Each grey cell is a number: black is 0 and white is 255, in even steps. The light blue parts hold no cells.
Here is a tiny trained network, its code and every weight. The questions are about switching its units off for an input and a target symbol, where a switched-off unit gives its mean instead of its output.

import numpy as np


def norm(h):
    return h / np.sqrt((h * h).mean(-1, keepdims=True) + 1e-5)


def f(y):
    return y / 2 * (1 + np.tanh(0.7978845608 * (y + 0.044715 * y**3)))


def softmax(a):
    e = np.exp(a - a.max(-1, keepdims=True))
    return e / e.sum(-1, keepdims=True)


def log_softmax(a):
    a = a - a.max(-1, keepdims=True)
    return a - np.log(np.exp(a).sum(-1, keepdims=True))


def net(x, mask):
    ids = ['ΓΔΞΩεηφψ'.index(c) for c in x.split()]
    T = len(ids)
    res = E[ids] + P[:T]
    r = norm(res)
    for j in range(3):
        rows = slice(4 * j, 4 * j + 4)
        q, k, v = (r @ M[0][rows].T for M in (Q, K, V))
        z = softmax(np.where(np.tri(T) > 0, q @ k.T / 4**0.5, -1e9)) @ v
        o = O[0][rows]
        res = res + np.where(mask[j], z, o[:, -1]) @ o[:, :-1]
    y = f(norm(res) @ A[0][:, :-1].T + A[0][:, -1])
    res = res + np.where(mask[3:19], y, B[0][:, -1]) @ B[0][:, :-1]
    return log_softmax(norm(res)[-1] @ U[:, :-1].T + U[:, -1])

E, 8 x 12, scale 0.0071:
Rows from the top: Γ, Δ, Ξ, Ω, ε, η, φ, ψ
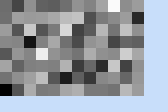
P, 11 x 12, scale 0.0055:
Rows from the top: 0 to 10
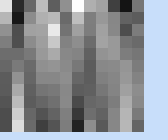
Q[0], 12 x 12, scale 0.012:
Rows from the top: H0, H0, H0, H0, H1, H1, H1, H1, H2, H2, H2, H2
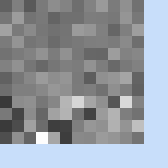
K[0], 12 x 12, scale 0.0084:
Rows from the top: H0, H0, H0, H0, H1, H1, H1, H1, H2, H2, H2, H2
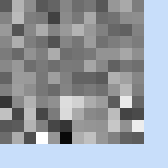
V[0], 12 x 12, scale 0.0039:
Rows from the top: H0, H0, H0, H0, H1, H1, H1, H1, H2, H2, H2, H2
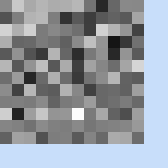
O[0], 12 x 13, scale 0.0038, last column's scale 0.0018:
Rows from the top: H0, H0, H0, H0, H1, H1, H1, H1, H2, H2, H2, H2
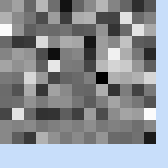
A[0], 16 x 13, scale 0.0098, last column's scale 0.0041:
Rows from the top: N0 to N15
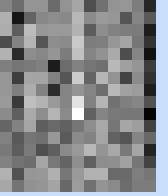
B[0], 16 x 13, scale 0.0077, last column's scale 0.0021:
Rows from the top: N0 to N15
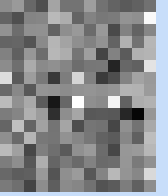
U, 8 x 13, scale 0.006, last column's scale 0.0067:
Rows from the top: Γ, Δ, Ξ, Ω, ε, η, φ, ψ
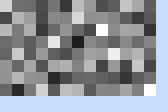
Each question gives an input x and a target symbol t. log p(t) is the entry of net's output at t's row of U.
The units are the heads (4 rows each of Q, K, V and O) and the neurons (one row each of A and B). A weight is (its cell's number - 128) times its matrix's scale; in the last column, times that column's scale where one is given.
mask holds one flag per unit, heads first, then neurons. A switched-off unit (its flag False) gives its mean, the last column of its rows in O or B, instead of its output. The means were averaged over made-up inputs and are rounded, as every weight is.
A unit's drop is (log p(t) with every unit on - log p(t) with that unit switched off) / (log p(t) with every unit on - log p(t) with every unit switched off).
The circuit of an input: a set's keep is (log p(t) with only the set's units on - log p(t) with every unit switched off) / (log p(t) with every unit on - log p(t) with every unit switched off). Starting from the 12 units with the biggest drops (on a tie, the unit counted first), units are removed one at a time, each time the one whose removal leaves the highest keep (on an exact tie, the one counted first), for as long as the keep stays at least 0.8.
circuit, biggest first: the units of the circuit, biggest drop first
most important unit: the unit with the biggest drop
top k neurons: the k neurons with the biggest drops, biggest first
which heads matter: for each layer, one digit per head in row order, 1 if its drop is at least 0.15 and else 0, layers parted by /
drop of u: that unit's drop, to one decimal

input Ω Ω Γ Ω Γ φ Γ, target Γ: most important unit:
N12
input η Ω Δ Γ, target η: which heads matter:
011
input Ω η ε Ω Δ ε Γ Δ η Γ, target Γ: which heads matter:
101
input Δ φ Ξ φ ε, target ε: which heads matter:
000
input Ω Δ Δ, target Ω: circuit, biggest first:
(H2 N8)
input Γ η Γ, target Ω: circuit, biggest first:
(H2 N10 H1)
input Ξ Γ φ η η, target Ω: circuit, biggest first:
(H1 N8)
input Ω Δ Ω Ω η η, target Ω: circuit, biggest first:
(N8 H2 N6 N14)
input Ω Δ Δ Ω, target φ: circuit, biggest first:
(H2 N1 H1)
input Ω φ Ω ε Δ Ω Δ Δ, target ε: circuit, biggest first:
(H0 N5 N9)
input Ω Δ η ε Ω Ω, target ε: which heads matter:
010
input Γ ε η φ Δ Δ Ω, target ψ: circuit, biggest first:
(H2 N14)
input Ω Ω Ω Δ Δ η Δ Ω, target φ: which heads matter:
010
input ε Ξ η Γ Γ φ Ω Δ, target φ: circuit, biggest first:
(H2 N9)
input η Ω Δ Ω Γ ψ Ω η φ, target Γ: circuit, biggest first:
(H2 N6)
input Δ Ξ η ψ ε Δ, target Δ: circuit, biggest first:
(H0)
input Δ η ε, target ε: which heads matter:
001
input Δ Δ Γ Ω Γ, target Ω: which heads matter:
001
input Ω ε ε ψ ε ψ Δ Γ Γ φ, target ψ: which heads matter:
011
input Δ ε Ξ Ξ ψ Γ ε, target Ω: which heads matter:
010
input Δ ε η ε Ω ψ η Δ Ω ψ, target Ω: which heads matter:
000
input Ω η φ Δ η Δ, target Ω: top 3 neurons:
(N8 N9 N14)
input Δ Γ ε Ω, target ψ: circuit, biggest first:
(N14)
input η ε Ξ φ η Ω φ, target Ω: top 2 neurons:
(N8 N6)
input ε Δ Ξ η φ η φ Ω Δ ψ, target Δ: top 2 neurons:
(N8 N9)
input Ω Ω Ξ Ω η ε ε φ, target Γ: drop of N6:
0.5
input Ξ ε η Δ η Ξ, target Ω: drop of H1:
0.1
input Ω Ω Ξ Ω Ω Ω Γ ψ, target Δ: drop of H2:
1.0
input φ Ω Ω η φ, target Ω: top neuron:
(N5)
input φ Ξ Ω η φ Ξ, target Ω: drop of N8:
0.3
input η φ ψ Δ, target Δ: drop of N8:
0.0
